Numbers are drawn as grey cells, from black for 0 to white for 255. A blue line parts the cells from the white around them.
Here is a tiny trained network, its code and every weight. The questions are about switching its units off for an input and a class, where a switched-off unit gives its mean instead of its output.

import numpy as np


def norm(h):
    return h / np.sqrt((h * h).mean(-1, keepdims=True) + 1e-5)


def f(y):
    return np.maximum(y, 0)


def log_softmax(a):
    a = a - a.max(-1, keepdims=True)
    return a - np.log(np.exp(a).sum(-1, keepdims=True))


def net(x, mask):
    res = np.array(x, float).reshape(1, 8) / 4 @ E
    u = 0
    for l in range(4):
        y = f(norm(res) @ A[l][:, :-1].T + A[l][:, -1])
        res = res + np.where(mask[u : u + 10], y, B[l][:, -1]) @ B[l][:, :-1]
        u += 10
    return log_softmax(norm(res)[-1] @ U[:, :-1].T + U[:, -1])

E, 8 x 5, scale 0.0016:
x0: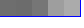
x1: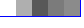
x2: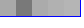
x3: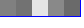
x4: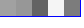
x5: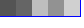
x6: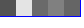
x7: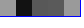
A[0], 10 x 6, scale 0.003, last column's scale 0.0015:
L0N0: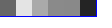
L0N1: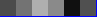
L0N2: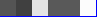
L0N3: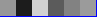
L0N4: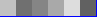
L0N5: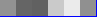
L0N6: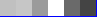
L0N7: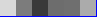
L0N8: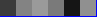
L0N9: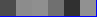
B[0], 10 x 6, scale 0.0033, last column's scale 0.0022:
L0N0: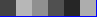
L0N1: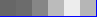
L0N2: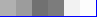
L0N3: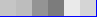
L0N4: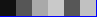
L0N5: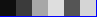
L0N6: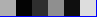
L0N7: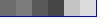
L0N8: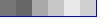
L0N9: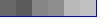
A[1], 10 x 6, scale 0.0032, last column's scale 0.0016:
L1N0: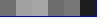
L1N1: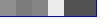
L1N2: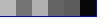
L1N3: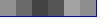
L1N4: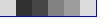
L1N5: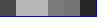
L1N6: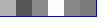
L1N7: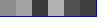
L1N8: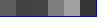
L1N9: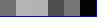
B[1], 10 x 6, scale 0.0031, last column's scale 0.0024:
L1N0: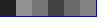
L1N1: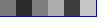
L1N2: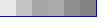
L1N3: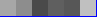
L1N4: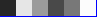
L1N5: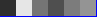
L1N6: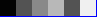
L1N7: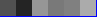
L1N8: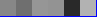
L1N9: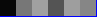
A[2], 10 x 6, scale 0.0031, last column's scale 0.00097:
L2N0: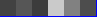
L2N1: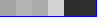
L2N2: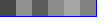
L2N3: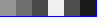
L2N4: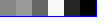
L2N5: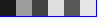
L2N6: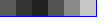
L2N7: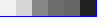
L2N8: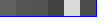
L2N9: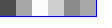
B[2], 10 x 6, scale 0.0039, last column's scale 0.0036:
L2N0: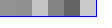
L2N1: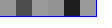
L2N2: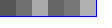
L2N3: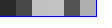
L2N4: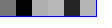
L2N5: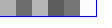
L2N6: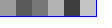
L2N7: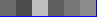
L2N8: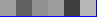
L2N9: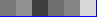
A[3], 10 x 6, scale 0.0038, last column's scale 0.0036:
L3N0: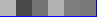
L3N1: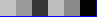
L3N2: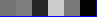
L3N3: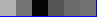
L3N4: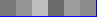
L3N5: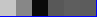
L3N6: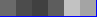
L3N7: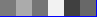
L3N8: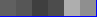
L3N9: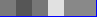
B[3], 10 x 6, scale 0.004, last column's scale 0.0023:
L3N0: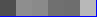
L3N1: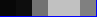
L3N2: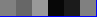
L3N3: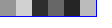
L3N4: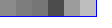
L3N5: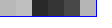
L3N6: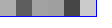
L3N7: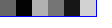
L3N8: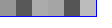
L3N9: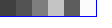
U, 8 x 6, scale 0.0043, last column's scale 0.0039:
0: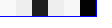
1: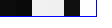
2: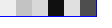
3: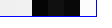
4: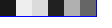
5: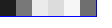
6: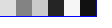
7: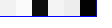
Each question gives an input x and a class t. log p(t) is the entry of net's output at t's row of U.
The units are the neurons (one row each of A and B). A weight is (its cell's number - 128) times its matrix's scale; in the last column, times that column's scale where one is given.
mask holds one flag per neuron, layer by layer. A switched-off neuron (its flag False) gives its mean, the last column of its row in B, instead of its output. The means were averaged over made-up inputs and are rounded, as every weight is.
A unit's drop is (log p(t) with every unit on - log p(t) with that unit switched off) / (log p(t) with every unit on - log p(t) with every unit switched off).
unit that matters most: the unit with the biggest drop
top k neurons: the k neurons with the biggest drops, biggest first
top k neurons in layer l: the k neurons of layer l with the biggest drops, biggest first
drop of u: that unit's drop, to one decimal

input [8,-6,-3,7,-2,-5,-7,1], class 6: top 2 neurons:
(L0N3 L0N2)
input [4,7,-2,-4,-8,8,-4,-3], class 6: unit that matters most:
L1N6
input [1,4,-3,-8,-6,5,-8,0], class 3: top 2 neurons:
(L1N3 L1N6)
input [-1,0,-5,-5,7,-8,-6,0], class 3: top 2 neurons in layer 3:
(L3N5 L3N3)
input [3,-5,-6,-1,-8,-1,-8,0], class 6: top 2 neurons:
(L0N3 L0N2)
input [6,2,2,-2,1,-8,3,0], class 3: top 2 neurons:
(L0N7 L0N5)
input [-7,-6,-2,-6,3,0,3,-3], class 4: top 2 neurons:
(L0N6 L0N5)
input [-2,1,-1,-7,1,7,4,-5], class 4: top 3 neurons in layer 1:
(L1N5 L1N6 L1N1)
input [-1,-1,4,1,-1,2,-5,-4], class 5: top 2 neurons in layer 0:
(L0N2 L0N3)
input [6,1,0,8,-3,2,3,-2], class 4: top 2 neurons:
(L0N0 L0N6)
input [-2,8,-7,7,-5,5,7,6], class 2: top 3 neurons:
(L0N6 L2N9 L2N7)
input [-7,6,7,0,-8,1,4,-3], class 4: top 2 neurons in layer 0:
(L0N6 L0N0)
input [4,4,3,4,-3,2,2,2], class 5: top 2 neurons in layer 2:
(L2N4 L2N6)
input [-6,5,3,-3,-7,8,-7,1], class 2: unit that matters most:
L0N3
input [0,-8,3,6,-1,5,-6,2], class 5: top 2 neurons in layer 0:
(L0N3 L0N2)
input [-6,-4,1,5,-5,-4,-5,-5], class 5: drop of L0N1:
0.3
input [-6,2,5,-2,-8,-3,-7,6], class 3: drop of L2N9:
-0.1
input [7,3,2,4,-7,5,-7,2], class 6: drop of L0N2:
0.2
